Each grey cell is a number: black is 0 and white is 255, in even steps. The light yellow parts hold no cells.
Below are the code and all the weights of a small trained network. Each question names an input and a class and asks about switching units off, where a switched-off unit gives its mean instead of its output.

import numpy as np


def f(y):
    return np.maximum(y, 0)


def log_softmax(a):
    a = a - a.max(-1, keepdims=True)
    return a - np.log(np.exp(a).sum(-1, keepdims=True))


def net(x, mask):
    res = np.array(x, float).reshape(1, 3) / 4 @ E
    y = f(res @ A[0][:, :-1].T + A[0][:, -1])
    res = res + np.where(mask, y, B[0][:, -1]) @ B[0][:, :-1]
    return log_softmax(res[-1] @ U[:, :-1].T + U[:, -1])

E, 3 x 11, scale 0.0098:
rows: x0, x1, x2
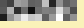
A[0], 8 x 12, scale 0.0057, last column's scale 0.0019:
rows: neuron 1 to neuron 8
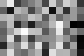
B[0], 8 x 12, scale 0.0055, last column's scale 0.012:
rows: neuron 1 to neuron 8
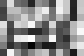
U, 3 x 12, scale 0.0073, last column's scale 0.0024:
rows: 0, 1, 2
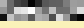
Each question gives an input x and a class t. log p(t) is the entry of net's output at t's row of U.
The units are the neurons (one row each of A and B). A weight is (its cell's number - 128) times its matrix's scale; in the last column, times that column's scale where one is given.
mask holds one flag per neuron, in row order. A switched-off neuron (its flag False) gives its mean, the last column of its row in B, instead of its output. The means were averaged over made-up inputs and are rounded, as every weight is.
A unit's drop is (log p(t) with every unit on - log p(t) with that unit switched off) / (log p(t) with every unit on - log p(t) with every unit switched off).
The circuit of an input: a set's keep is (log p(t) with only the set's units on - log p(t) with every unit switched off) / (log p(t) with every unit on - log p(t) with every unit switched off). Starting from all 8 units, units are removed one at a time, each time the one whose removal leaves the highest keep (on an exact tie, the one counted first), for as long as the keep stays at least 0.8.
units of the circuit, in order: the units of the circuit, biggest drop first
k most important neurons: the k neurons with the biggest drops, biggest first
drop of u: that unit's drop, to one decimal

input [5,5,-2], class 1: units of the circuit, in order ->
[neuron 4; neuron 1; neuron 7]
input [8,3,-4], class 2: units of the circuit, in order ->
[neuron 2]
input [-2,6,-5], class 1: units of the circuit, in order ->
[neuron 4; neuron 7]
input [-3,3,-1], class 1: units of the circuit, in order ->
[neuron 7; neuron 4]
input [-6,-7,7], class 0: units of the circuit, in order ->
[neuron 5; neuron 7]
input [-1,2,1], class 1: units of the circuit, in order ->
[neuron 7; neuron 1]
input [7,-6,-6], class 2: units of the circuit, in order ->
[neuron 2; neuron 5]
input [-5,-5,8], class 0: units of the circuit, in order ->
[neuron 5; neuron 7]
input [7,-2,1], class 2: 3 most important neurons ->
[neuron 2; neuron 4; neuron 6]
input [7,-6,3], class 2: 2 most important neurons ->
[neuron 2; neuron 4]
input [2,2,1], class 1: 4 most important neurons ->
[neuron 1; neuron 8; neuron 7; neuron 5]
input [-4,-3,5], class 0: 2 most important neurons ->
[neuron 5; neuron 7]
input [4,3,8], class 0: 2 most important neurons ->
[neuron 7; neuron 5]
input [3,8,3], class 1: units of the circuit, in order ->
[neuron 4]
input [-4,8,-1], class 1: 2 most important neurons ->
[neuron 4; neuron 6]
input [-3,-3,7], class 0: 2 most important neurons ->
[neuron 5; neuron 7]
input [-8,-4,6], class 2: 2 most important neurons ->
[neuron 3; neuron 8]
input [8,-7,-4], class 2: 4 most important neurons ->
[neuron 2; neuron 4; neuron 6; neuron 5]
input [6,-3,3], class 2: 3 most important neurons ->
[neuron 2; neuron 4; neuron 6]
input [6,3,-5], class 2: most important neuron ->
[neuron 5]
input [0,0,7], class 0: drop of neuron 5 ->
0.1
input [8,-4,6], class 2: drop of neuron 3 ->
-0.1
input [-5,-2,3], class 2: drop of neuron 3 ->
0.2
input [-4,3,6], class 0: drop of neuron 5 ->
0.3
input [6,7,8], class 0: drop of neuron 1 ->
0.0
